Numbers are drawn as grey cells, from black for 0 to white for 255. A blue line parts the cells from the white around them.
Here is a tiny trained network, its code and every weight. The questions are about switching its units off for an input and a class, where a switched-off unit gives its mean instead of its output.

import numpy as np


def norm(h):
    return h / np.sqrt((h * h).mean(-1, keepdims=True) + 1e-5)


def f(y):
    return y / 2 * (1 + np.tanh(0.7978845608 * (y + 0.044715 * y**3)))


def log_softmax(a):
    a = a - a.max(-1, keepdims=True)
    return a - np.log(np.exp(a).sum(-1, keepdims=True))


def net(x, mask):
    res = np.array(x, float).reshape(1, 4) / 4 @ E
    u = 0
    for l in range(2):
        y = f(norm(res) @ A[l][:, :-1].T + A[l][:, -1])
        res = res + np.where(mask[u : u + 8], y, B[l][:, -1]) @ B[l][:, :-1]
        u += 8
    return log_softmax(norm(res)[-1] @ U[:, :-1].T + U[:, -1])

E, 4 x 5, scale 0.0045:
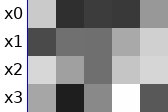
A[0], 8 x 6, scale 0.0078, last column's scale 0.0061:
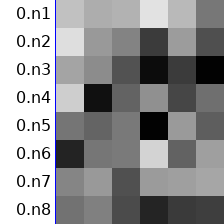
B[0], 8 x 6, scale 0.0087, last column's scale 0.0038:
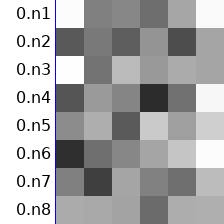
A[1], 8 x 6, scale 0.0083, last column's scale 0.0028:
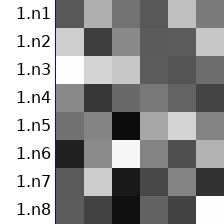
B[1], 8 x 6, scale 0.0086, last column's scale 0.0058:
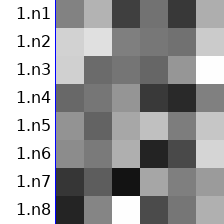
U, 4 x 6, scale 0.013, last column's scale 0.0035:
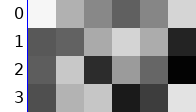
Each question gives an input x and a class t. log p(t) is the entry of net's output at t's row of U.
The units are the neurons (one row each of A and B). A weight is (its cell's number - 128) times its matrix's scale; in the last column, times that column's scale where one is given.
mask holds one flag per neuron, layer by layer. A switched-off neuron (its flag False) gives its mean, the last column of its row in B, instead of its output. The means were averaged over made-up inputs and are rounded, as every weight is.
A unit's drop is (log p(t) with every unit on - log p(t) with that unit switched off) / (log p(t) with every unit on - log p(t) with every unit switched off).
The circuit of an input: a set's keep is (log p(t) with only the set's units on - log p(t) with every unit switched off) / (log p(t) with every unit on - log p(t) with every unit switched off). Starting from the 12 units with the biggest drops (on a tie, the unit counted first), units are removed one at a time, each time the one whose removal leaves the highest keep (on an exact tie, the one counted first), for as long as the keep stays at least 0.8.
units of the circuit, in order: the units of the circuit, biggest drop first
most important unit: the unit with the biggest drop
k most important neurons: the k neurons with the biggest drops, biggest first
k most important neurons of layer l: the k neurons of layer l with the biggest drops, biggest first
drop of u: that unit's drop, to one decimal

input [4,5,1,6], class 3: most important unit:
0.n4
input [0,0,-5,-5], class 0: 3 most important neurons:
[0.n3 0.n8 0.n6]
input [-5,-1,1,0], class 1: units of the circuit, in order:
[0.n6 1.n2]
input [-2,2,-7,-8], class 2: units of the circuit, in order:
[0.n5 1.n7]
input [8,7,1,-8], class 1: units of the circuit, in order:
[1.n5 0.n5 1.n2 0.n1]
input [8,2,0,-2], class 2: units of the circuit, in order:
[0.n5 1.n7 0.n1]
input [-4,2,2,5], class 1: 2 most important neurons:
[0.n6 1.n3]
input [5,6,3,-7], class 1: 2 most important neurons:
[1.n5 0.n4]
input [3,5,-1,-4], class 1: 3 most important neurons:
[1.n5 0.n4 0.n5]
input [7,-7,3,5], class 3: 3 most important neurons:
[1.n8 0.n4 0.n1]
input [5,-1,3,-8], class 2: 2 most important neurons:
[0.n1 0.n2]
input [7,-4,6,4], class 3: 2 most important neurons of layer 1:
[1.n8 1.n4]
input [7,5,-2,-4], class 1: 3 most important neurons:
[0.n5 1.n5 0.n1]
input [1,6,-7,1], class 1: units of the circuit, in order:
[0.n6]
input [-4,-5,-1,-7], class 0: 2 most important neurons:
[0.n6 1.n3]
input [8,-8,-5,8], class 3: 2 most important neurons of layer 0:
[0.n1 0.n4]
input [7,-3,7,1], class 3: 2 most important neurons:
[1.n8 0.n2]
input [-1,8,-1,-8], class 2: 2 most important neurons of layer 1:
[1.n1 1.n7]
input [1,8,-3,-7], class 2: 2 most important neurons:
[1.n1 0.n5]
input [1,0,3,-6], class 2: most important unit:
0.n1
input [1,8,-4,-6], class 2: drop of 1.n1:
0.2
